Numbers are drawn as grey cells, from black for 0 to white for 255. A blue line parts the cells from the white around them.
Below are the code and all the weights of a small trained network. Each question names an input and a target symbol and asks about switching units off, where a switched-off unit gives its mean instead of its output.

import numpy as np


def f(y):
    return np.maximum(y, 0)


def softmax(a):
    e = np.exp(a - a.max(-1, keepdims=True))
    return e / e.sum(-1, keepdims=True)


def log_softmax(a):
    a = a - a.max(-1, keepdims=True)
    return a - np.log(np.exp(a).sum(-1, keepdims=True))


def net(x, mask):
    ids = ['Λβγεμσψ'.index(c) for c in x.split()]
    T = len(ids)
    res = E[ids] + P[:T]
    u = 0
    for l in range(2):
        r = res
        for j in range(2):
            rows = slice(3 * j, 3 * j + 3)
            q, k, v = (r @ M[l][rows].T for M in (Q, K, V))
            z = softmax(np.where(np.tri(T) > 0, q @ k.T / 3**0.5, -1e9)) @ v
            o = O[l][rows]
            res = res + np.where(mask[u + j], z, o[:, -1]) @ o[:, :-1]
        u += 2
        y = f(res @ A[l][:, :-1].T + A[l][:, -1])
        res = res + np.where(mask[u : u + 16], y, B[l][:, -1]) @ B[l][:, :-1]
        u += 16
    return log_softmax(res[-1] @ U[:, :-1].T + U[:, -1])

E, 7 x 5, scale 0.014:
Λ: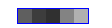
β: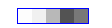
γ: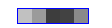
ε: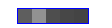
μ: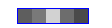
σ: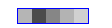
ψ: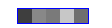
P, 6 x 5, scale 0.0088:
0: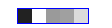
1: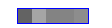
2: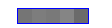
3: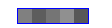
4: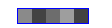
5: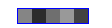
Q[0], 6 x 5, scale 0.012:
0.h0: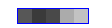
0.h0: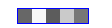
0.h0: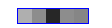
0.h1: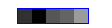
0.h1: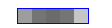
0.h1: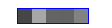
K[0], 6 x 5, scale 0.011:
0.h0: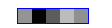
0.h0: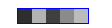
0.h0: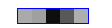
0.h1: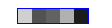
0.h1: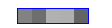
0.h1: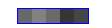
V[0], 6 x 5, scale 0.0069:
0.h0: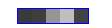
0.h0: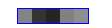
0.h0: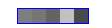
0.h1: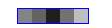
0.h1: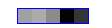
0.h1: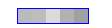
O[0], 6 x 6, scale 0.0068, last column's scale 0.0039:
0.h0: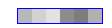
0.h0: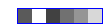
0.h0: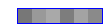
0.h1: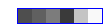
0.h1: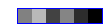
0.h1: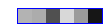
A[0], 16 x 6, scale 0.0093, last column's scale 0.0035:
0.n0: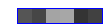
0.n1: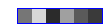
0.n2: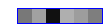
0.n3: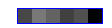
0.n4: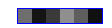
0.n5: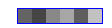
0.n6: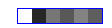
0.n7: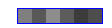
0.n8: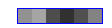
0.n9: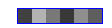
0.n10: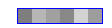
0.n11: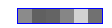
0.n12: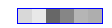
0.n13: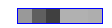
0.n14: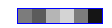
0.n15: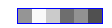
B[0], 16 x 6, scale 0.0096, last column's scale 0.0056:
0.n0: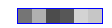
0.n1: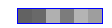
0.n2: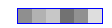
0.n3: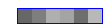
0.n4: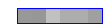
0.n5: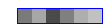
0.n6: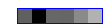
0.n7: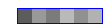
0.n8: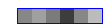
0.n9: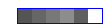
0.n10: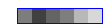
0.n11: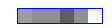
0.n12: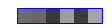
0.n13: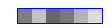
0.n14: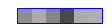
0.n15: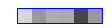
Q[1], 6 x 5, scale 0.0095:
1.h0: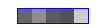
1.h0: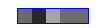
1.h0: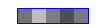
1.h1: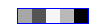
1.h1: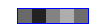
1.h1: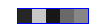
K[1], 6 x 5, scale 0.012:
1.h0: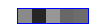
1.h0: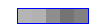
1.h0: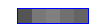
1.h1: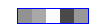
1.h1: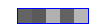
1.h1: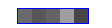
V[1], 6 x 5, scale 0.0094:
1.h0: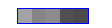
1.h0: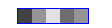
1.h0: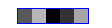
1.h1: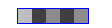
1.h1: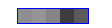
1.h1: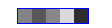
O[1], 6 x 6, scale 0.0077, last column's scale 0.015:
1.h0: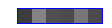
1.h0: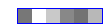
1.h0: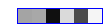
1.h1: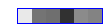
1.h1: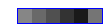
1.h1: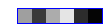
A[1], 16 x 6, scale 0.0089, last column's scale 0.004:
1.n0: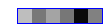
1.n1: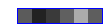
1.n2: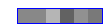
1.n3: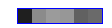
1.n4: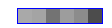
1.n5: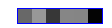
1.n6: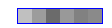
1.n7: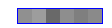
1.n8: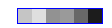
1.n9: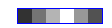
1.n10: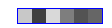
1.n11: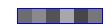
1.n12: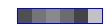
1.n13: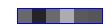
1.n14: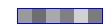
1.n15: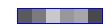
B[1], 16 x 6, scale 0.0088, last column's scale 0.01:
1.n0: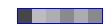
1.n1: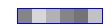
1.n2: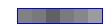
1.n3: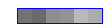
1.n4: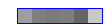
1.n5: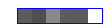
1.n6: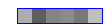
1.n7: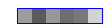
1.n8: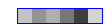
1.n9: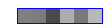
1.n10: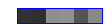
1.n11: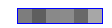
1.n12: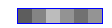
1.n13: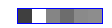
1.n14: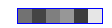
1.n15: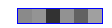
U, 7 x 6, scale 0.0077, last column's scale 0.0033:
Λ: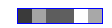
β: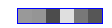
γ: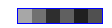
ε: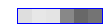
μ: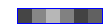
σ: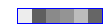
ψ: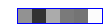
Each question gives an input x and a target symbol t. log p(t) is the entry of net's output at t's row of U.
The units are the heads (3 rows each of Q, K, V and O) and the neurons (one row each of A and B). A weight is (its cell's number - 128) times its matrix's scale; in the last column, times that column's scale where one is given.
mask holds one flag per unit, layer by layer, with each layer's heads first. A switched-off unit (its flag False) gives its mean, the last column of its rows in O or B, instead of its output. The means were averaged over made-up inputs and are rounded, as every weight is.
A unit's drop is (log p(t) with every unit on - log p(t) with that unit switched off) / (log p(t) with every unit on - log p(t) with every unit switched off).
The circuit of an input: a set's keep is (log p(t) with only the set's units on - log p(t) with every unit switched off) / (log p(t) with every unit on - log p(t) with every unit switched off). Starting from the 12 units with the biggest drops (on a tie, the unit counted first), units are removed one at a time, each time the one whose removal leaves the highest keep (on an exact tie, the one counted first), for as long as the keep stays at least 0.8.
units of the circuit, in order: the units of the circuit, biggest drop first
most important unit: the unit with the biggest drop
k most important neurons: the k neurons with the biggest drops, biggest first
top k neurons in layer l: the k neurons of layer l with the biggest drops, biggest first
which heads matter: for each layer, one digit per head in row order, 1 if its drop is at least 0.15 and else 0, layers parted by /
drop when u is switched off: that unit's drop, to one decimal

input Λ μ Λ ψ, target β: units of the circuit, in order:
1.h1; 1.n9; 0.n11
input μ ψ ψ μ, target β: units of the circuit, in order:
1.h1; 0.h1; 1.n9
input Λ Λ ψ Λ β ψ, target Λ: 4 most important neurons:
0.n6; 0.n0; 0.n5; 1.n8
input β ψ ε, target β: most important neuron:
0.n4
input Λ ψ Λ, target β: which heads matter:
00 / 11
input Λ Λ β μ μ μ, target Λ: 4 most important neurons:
0.n0; 0.n6; 0.n5; 0.n14
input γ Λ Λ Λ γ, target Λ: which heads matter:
11 / 00
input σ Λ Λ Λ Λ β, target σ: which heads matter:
01 / 11
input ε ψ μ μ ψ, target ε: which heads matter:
11 / 10
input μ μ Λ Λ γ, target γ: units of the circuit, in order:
0.n12; 1.h1; 0.h1
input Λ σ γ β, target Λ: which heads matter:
10 / 01
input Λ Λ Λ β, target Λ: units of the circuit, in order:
0.h0; 1.h1; 0.h1
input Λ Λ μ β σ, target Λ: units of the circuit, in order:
1.h0; 1.n8
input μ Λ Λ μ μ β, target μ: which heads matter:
11 / 10
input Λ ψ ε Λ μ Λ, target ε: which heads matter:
11 / 10
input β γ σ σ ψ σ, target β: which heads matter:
11 / 01
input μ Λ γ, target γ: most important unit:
0.n12
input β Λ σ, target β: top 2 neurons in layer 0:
0.n12; 0.n13
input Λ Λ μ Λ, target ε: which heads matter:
01 / 10
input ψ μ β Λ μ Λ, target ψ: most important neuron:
0.n12
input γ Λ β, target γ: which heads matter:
10 / 00
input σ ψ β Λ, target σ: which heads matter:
11 / 11
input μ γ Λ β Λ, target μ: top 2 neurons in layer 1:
1.n13; 1.n10
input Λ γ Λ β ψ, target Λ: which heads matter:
11 / 10
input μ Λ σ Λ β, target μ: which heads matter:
11 / 11
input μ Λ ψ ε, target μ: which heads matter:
01 / 01
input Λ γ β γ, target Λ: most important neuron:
0.n6
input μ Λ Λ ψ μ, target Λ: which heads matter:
10 / 00
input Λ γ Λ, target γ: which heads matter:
10 / 11
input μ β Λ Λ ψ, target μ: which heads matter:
11 / 11
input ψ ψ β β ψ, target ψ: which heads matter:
11 / 11
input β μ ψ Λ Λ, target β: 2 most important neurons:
0.n12; 1.n9
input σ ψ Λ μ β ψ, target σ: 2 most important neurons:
0.n12; 0.n6
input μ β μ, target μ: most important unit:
1.h0
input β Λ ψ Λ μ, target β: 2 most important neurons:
0.n0; 0.n12
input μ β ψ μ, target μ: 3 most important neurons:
0.n12; 0.n0; 1.n13
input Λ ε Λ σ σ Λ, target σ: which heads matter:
01 / 01
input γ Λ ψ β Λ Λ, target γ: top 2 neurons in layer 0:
0.n12; 0.n8
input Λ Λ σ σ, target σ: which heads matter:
01 / 01
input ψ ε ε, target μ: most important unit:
1.h1
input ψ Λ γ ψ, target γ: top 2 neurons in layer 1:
1.n5; 1.n1
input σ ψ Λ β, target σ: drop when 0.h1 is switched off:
0.2
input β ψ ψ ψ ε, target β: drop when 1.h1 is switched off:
1.6
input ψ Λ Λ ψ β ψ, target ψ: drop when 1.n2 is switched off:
0.0
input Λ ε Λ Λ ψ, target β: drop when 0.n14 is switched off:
0.1
